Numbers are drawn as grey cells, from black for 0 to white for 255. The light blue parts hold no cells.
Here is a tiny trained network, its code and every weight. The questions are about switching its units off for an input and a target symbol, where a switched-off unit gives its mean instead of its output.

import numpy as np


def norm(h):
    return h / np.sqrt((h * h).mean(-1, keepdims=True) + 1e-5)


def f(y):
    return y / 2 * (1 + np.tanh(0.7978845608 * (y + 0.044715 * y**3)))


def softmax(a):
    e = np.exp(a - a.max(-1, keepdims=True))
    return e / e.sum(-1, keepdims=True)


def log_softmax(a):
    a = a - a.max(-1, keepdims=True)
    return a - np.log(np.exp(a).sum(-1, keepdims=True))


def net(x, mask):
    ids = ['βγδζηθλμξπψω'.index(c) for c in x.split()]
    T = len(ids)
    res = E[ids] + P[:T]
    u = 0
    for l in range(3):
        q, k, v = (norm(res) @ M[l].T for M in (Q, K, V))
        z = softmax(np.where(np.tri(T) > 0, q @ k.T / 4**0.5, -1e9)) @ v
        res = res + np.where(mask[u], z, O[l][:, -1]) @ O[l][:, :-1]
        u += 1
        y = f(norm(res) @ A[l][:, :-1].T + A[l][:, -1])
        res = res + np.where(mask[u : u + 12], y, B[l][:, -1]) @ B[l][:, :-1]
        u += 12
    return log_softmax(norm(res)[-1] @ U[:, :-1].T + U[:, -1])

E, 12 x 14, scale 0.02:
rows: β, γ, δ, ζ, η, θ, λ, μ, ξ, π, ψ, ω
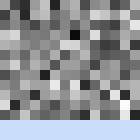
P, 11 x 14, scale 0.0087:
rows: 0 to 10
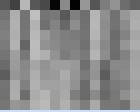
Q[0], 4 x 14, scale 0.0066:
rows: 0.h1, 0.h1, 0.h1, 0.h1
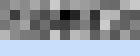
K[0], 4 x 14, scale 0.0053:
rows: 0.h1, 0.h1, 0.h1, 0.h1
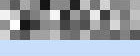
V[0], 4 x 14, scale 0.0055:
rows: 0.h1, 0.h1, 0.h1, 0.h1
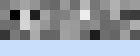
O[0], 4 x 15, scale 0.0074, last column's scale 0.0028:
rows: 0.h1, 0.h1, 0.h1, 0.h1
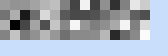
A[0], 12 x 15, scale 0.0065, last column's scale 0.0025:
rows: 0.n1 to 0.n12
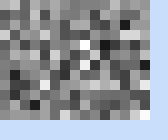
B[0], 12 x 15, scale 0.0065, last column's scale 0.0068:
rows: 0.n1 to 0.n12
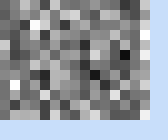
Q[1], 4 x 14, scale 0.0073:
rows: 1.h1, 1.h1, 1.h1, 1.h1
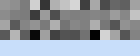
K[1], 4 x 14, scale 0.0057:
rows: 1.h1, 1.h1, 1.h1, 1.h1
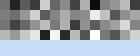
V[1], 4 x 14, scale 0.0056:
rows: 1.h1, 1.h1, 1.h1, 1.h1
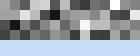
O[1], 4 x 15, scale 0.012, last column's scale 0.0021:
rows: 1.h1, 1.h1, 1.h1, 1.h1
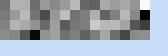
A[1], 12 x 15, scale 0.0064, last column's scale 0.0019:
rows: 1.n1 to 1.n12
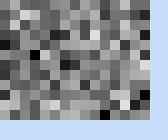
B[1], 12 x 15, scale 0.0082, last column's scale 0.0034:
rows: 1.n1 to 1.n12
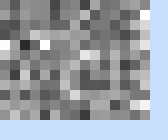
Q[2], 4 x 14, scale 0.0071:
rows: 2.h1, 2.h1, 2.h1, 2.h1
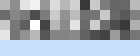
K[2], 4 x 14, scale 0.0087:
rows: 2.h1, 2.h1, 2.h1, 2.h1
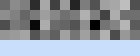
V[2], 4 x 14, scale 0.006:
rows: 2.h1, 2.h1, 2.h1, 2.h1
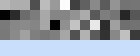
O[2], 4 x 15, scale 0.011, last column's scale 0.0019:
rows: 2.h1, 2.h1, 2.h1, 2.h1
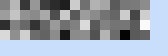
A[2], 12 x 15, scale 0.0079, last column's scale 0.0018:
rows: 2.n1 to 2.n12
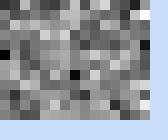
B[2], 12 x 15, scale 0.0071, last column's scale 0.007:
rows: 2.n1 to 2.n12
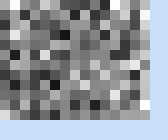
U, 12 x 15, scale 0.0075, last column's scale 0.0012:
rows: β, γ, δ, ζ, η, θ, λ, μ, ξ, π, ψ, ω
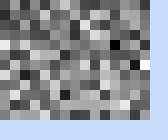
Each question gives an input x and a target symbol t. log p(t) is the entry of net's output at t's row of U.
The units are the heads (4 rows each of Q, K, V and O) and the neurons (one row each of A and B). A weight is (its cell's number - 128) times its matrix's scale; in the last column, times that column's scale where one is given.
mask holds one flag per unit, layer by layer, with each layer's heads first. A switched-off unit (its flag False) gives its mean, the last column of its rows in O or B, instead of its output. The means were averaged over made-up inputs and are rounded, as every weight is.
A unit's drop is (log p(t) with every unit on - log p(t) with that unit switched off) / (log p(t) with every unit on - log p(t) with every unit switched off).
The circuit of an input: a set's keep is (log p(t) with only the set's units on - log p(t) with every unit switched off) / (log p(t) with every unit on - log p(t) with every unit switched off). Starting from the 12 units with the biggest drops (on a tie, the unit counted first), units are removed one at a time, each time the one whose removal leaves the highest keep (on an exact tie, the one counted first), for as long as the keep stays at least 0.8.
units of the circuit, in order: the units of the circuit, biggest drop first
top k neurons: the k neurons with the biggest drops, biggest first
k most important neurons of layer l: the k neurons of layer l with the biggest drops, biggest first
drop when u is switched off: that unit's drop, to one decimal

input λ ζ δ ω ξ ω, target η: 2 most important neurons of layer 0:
(0.n6; 0.n7)
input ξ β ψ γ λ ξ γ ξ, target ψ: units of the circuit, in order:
(1.h1; 0.h1)
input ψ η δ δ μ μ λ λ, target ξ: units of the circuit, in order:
(2.h1)
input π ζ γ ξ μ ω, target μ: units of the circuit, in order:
(0.h1; 1.h1; 2.n12)
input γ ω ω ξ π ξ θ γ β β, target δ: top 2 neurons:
(1.n3; 2.n6)
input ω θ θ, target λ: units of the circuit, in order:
(2.h1; 1.n4; 0.n12)
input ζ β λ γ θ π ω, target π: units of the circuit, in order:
(2.h1; 2.n1)
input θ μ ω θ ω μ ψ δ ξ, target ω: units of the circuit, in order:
(2.h1; 0.h1)
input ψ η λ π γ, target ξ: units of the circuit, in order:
(2.h1; 0.n6)
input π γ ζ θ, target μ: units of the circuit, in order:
(0.h1; 1.h1)
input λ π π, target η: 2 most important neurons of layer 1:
(1.n11; 1.n5)
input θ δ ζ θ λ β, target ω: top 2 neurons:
(2.n4; 0.n11)
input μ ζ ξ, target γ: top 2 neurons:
(2.n6; 0.n6)
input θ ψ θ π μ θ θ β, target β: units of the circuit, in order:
(0.n9)
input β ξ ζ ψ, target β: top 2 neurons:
(0.n8; 0.n9)
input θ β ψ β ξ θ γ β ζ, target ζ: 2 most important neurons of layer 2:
(2.n8; 2.n1)
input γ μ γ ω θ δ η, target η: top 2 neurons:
(1.n11; 0.n5)
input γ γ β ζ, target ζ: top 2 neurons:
(2.n8; 0.n6)
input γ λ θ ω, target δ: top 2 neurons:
(1.n3; 0.n9)
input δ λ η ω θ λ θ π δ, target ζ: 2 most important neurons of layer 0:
(0.n11; 0.n12)
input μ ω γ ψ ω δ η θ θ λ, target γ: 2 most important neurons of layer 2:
(2.n6; 2.n2)
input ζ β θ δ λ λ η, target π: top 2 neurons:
(2.n1; 1.n5)
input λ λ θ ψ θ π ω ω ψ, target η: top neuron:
(0.n6)
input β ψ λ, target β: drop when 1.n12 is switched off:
0.2
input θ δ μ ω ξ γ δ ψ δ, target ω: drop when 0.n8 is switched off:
0.0
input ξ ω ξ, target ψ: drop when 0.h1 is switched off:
0.1
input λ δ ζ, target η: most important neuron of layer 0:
(0.n7)
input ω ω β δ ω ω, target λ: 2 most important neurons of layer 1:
(1.n4; 1.n2)
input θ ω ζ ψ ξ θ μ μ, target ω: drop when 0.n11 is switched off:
0.1
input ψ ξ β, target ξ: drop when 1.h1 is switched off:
0.4
